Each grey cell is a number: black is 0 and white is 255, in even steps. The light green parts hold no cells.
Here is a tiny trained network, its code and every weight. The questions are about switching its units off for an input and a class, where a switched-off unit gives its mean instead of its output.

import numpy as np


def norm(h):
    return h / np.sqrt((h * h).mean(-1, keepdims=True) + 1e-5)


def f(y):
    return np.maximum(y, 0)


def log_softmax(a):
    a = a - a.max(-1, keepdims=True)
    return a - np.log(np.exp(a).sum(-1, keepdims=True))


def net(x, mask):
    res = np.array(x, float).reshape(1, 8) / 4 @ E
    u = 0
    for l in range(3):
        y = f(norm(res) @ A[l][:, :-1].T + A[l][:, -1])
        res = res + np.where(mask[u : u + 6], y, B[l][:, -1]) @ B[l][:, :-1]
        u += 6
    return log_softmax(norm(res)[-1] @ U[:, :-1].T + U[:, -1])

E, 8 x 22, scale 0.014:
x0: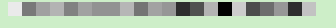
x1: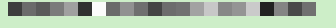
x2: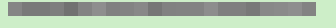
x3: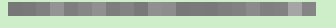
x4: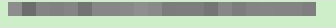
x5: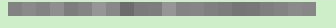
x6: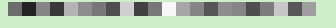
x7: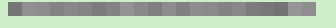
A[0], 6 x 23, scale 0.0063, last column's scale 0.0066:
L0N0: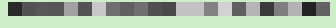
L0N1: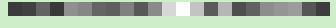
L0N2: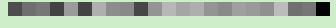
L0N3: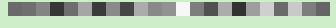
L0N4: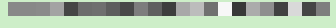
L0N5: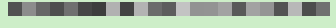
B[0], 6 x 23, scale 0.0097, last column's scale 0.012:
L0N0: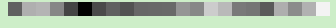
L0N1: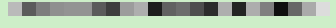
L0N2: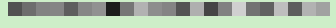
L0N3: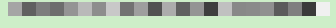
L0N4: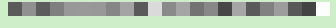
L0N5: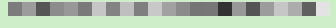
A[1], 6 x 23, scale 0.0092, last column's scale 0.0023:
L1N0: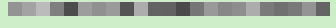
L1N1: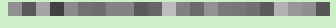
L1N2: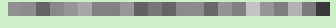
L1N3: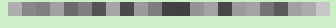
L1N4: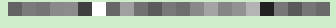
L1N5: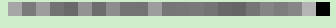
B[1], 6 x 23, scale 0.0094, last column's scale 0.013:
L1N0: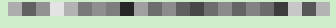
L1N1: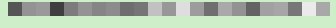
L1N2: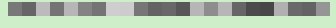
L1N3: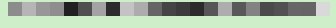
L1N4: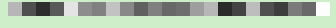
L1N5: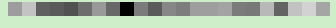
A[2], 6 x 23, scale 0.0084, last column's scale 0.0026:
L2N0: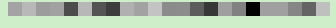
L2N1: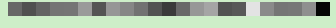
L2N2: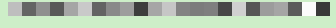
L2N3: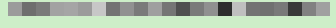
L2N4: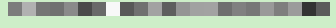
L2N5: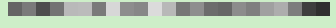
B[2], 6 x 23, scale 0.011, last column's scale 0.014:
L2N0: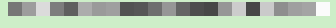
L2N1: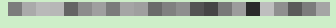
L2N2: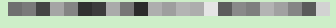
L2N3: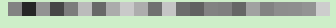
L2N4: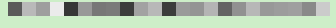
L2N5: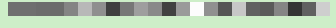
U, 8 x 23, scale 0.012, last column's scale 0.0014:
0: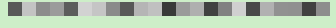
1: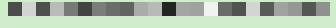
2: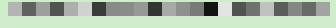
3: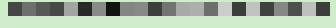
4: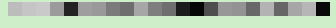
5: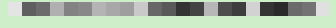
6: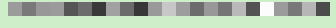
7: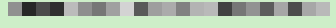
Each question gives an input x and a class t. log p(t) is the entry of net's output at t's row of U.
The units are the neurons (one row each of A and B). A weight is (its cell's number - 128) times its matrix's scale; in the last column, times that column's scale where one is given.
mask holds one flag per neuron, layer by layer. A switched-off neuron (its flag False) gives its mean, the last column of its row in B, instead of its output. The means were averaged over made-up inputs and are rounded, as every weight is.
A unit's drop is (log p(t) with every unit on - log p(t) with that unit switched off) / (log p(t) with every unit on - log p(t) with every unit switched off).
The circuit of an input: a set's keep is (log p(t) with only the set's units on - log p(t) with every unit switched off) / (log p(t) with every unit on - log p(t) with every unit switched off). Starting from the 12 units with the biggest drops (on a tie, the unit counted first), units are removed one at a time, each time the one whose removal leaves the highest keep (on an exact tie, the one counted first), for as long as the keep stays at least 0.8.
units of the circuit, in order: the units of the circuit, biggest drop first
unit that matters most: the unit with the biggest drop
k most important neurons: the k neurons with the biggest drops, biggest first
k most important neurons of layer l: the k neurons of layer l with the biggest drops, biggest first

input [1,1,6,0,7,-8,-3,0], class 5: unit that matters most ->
L2N0
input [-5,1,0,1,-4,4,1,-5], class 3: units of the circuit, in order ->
(L0N1 L0N0)
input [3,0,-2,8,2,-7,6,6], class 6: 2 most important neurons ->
(L1N4 L0N4)
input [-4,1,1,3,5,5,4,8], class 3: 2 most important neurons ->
(L0N0 L2N0)
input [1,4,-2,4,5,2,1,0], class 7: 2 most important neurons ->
(L1N4 L0N1)
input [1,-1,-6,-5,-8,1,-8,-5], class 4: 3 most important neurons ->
(L1N4 L1N3 L2N5)
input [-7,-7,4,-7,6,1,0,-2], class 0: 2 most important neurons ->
(L0N4 L0N5)
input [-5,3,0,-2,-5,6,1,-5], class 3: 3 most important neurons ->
(L0N1 L0N0 L0N2)
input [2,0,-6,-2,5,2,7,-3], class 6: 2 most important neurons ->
(L1N4 L2N2)
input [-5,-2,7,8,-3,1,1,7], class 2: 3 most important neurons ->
(L0N1 L0N3 L2N4)
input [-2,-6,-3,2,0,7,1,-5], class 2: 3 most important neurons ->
(L0N1 L0N3 L2N4)
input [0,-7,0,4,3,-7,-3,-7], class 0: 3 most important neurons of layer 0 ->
(L0N0 L0N1 L0N3)
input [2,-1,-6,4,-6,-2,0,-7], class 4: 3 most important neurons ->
(L0N4 L0N5 L1N4)
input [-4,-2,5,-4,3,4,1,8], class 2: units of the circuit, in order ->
(L0N1)
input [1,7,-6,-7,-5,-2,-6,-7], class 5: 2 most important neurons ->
(L1N4 L2N2)
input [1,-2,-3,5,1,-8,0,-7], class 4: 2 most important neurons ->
(L0N4 L0N5)
